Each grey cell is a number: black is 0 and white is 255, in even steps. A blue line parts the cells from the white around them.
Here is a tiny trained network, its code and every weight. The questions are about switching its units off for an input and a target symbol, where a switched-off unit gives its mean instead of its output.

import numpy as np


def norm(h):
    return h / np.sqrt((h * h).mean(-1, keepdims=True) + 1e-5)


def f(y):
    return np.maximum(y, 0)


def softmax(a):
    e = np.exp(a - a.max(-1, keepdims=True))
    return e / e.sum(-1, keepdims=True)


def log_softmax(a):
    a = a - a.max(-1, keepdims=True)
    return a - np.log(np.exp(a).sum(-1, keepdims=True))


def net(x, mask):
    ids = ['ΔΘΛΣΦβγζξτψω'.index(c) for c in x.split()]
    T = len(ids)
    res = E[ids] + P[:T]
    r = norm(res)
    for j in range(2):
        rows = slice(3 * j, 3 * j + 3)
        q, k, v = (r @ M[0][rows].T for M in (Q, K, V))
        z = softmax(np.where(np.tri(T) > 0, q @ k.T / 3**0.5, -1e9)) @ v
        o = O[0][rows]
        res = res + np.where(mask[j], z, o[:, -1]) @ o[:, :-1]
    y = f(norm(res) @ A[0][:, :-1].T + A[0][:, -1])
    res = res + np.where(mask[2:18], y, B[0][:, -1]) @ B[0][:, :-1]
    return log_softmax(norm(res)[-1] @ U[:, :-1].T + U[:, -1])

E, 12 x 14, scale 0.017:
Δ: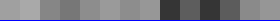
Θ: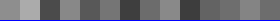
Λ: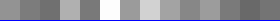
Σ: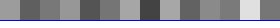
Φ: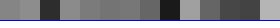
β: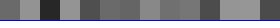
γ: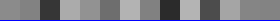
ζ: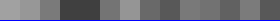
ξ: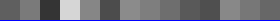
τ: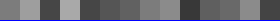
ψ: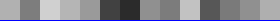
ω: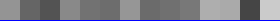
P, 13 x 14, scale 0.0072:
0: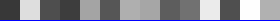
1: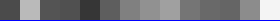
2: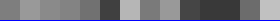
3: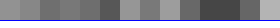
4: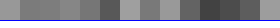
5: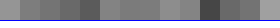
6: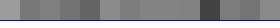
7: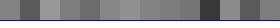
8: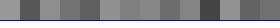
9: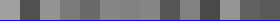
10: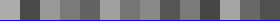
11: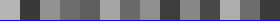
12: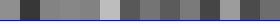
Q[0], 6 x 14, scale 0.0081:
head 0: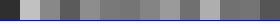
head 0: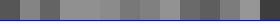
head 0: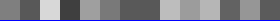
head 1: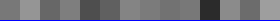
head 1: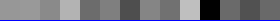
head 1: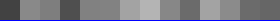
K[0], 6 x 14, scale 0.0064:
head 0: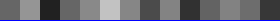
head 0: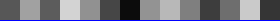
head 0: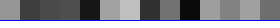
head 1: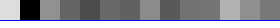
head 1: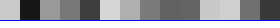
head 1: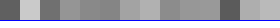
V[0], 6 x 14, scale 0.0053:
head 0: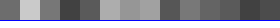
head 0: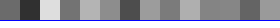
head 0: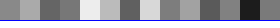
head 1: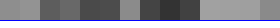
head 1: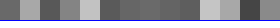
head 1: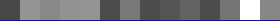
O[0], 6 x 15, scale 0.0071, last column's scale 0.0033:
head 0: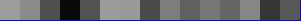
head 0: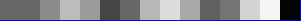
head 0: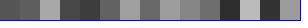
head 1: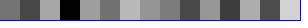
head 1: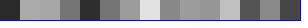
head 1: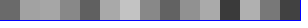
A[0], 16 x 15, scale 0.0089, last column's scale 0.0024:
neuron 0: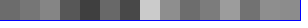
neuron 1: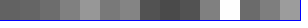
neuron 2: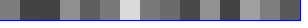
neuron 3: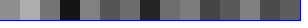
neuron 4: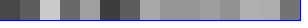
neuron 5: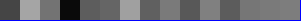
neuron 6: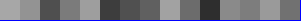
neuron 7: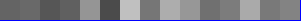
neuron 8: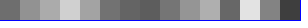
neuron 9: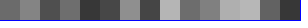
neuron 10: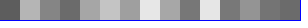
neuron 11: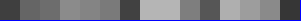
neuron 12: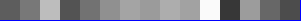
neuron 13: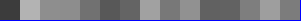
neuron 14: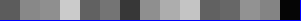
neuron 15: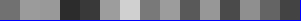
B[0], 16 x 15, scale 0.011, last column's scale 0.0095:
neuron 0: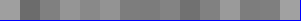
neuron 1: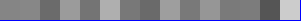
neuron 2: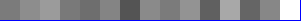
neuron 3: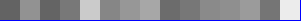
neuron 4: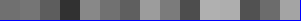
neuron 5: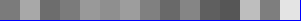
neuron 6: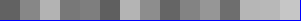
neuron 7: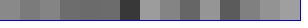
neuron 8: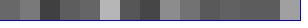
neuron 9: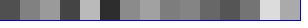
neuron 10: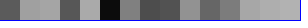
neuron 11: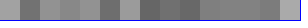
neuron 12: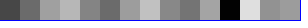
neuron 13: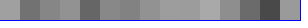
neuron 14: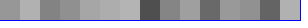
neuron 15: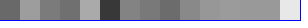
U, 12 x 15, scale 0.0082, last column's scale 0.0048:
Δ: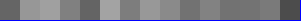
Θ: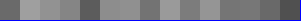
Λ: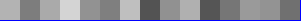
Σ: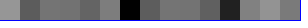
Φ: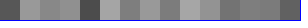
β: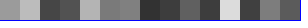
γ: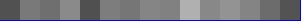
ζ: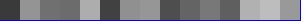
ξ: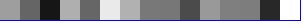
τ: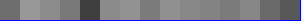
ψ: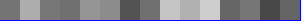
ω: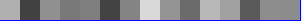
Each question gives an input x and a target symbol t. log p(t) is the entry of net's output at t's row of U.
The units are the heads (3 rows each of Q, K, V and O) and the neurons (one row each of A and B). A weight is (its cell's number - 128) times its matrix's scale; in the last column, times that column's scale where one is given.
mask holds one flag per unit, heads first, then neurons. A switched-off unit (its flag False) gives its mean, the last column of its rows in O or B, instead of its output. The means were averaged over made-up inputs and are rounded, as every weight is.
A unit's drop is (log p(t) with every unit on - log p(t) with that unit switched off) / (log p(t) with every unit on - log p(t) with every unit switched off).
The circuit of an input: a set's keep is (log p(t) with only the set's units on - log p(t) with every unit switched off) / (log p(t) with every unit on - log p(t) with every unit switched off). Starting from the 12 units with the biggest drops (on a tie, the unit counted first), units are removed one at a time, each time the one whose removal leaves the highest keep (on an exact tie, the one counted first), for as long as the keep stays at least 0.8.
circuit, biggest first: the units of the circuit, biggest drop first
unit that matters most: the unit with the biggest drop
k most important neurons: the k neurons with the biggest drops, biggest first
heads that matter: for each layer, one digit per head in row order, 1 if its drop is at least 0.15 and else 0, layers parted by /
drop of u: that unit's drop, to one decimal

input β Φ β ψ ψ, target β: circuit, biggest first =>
(neuron 14; neuron 4)
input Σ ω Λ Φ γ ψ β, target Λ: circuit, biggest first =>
(head 0; neuron 14)
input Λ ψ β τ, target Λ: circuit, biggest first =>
(head 0; neuron 14; neuron 13)
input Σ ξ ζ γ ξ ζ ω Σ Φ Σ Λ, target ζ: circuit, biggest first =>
(neuron 10)
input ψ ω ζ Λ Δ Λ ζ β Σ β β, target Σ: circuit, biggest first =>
(head 1; head 0; neuron 8; neuron 3)
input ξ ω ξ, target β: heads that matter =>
10
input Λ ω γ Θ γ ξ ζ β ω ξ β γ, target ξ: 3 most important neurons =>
(neuron 1; neuron 10; neuron 15)
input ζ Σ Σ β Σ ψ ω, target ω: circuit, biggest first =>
(head 0; neuron 4; neuron 5)
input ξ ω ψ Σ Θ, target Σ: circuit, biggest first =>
(head 0; neuron 8; neuron 15; neuron 3)
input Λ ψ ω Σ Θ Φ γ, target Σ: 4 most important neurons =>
(neuron 8; neuron 7; neuron 3; neuron 15)
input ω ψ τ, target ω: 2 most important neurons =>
(neuron 13; neuron 4)
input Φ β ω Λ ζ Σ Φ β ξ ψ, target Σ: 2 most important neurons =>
(neuron 8; neuron 15)
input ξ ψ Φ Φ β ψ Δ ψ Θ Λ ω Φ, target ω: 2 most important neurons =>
(neuron 4; neuron 13)
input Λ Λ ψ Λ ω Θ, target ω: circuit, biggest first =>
(head 0; head 1; neuron 13; neuron 5)
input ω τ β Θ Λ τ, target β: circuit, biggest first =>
(head 0)
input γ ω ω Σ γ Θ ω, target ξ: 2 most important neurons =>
(neuron 1; neuron 10)
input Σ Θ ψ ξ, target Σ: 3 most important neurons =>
(neuron 8; neuron 7; neuron 3)
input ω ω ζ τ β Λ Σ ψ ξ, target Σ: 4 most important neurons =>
(neuron 8; neuron 7; neuron 3; neuron 15)
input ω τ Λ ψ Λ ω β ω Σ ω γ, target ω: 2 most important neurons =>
(neuron 4; neuron 5)
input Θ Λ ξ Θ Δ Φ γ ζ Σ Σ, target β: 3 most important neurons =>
(neuron 2; neuron 6; neuron 12)
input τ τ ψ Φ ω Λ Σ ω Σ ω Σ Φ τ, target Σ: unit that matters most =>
head 1
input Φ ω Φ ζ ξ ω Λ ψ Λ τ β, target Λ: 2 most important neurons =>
(neuron 14; neuron 6)
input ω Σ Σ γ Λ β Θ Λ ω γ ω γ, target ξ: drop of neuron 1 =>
0.5
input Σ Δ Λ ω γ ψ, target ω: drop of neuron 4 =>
0.8
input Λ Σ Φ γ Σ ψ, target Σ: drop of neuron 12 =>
0.0
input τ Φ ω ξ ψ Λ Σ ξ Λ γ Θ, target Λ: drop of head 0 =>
0.9
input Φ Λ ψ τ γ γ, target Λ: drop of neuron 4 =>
-0.1
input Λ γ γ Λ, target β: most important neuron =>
(neuron 10)
